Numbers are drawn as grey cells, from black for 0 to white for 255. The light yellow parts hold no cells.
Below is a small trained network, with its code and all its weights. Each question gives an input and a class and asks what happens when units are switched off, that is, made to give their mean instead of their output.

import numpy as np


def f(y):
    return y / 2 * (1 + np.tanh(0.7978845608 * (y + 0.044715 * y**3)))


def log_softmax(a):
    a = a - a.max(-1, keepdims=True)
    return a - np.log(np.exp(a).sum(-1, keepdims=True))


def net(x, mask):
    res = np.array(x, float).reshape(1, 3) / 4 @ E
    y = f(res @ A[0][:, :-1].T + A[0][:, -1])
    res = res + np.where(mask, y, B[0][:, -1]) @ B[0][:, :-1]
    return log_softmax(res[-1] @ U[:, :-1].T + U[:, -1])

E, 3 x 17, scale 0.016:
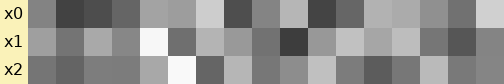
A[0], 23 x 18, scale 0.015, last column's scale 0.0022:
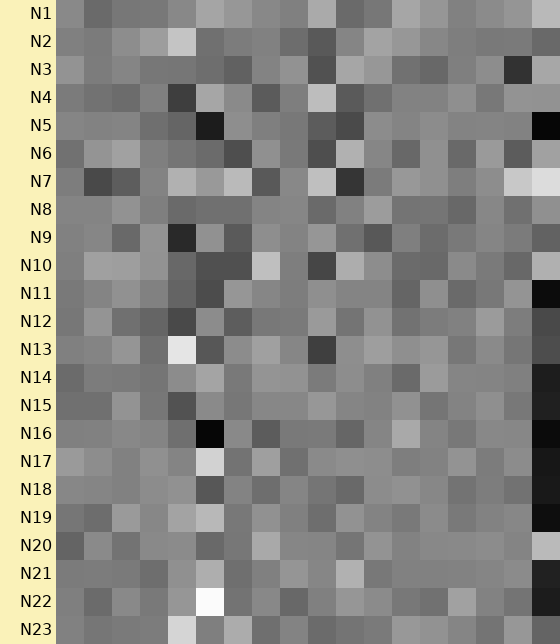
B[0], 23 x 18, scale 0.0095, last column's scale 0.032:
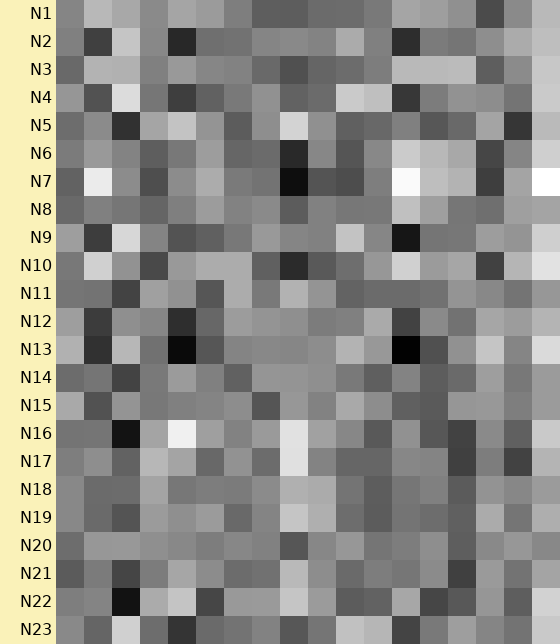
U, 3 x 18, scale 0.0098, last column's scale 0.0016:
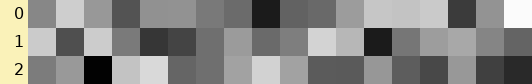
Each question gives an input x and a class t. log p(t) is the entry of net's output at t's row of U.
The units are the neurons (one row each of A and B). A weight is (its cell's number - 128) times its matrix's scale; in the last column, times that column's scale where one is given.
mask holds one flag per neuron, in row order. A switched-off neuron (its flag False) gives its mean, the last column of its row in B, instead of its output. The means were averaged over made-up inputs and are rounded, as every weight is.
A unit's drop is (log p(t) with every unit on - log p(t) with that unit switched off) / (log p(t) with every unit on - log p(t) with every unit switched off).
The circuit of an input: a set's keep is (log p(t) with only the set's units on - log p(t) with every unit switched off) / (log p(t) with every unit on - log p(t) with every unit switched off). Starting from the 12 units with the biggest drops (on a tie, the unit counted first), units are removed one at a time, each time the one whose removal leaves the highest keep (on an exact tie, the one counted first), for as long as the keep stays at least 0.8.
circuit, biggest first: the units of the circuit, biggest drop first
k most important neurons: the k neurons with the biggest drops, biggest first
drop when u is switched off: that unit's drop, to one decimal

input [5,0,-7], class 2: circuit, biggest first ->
(N16)
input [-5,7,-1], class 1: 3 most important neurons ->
(N13, N7, N2)
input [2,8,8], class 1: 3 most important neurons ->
(N13, N23, N2)
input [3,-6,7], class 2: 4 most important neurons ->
(N22, N13, N17, N23)
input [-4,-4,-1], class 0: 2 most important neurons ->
(N13, N10)
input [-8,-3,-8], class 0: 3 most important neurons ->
(N10, N6, N3)
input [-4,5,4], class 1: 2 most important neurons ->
(N13, N7)
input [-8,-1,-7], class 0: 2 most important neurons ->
(N10, N6)
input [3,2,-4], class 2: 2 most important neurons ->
(N16, N10)
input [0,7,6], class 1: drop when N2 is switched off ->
0.0
